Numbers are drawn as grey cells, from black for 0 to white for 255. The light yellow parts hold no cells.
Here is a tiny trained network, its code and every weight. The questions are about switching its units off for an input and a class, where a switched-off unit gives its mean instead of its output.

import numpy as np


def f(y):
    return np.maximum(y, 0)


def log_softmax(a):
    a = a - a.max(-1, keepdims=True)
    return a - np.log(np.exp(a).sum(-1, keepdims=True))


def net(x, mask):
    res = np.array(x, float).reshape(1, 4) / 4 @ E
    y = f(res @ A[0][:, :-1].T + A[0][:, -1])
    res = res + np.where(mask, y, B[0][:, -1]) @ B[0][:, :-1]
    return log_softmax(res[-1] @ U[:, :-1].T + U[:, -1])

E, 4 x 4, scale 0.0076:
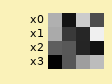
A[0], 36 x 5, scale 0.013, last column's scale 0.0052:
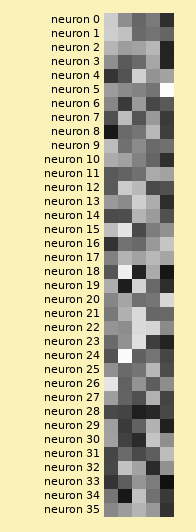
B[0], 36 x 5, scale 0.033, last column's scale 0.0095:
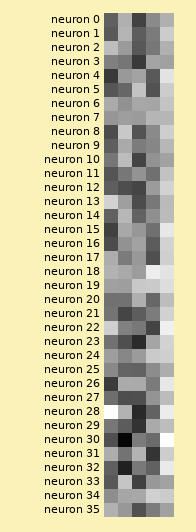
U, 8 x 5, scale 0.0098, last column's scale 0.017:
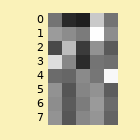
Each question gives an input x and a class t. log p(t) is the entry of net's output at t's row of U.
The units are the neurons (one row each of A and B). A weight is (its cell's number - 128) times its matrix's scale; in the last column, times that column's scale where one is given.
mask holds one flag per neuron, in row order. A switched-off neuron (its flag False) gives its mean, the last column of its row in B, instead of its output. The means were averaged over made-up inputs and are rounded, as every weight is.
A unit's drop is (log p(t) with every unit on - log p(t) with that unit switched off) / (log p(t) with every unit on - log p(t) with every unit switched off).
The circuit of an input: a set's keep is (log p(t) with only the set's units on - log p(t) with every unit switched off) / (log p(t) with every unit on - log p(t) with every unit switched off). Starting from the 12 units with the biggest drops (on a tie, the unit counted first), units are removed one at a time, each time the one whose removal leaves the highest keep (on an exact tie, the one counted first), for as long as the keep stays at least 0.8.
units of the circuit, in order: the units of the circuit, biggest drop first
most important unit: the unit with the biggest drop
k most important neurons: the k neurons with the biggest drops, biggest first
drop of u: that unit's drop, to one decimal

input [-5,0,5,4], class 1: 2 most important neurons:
neuron 18; neuron 22
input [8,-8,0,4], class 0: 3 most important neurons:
neuron 23; neuron 32; neuron 21
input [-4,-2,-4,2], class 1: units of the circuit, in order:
neuron 24
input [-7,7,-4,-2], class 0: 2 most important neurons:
neuron 30; neuron 27
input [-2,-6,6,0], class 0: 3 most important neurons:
neuron 32; neuron 12; neuron 22
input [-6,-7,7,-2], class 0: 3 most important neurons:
neuron 32; neuron 12; neuron 22
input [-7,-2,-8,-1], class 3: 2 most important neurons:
neuron 22; neuron 17
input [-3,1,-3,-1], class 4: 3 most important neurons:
neuron 28; neuron 19; neuron 34
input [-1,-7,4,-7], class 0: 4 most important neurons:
neuron 32; neuron 12; neuron 23; neuron 4
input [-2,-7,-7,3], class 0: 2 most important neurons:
neuron 12; neuron 28
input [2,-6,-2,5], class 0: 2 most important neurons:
neuron 23; neuron 32
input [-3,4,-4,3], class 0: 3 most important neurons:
neuron 28; neuron 30; neuron 31
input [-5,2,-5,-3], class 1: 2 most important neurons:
neuron 18; neuron 28
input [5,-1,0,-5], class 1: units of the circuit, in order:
neuron 19
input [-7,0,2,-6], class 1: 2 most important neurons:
neuron 18; neuron 24
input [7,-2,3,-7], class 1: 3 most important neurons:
neuron 19; neuron 6; neuron 4
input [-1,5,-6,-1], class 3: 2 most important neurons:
neuron 22; neuron 2
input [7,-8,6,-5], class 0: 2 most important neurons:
neuron 32; neuron 23
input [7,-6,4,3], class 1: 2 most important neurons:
neuron 19; neuron 34
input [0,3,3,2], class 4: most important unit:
neuron 23
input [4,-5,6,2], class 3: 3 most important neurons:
neuron 28; neuron 30; neuron 31
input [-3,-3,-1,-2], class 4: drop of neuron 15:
0.2
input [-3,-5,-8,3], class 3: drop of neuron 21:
0.0
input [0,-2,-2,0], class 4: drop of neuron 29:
0.1
